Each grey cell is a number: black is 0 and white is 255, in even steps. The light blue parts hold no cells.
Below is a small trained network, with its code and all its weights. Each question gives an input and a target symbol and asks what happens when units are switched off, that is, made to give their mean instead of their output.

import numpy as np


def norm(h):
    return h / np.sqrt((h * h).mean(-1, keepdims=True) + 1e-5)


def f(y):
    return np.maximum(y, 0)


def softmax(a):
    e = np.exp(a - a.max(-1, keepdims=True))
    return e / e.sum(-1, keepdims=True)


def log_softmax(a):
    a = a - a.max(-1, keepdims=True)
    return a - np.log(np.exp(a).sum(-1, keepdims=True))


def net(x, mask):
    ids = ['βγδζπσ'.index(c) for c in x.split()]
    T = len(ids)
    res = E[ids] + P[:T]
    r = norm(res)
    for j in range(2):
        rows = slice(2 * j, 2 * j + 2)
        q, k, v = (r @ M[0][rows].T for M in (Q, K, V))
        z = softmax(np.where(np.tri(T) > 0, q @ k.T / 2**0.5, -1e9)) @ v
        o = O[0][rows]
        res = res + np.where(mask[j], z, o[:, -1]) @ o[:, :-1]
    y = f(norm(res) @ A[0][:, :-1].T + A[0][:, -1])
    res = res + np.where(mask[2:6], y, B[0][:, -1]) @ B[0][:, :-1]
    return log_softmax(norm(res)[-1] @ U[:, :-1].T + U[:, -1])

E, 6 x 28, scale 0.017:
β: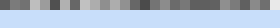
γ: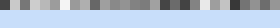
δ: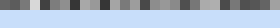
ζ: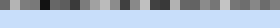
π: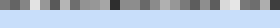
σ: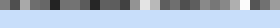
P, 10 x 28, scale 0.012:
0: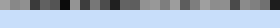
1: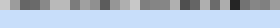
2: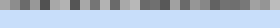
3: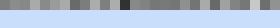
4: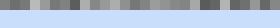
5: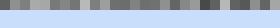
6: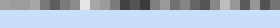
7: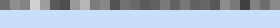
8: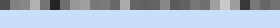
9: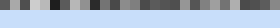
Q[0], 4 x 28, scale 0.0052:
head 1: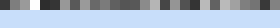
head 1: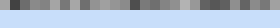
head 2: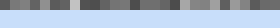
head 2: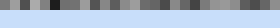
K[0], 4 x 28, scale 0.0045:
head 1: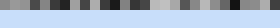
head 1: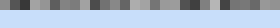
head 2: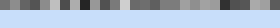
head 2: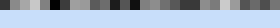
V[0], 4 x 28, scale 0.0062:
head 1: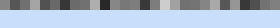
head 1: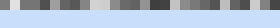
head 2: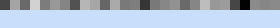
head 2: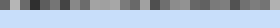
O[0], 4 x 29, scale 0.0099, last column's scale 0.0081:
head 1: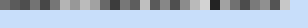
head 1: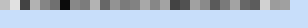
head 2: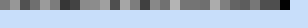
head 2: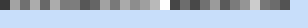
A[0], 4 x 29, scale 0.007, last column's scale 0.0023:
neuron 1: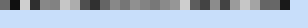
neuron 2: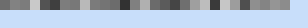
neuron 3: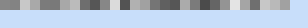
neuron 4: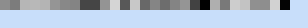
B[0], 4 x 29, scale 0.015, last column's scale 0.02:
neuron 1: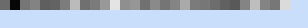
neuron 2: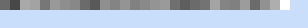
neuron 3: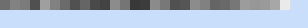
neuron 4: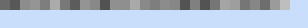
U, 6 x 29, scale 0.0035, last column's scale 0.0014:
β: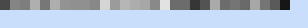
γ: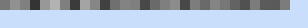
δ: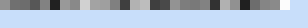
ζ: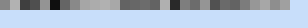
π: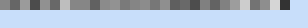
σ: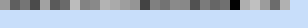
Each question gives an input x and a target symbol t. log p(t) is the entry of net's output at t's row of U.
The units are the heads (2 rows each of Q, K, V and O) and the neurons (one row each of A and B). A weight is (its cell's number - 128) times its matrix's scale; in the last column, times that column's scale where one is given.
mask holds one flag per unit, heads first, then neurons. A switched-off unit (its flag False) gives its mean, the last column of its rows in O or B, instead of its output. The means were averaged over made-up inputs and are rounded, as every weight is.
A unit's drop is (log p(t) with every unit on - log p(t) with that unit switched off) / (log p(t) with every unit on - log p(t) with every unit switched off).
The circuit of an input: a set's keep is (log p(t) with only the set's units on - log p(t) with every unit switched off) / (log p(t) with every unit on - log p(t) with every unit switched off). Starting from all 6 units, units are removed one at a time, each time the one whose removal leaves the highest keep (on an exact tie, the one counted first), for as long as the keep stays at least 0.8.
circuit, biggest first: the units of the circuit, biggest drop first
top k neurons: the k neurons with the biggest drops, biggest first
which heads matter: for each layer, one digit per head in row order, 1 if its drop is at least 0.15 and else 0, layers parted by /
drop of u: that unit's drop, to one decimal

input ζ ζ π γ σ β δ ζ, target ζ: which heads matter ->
10
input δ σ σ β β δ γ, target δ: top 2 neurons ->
(neuron 3; neuron 1)
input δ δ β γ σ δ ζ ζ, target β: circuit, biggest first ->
(head 2)
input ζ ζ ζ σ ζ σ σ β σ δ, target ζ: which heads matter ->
10
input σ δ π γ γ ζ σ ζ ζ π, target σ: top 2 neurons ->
(neuron 1; neuron 2)
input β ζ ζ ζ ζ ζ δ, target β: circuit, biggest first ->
(neuron 3; head 2)
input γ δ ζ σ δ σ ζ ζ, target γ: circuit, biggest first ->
(head 1; neuron 4; neuron 1)
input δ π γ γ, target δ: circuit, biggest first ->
(neuron 3; head 1)
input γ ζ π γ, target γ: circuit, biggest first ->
(neuron 1; head 2)
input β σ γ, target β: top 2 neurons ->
(neuron 3; neuron 2)
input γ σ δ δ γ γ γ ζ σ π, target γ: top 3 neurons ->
(neuron 4; neuron 1; neuron 3)
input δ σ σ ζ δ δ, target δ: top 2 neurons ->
(neuron 3; neuron 1)
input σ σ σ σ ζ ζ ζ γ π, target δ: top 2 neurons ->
(neuron 3; neuron 2)
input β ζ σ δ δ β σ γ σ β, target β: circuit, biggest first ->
(head 2; neuron 3)
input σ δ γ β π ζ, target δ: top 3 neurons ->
(neuron 3; neuron 2; neuron 1)
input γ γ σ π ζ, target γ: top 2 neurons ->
(neuron 1; neuron 2)
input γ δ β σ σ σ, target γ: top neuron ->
(neuron 4)
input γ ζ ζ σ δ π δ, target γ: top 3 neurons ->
(neuron 1; neuron 2; neuron 4)
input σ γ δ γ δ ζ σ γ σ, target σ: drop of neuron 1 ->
0.9
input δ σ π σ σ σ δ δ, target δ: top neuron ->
(neuron 3)
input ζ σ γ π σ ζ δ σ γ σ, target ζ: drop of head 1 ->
1.0
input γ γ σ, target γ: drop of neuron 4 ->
0.2
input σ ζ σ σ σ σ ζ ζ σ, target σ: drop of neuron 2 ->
0.1
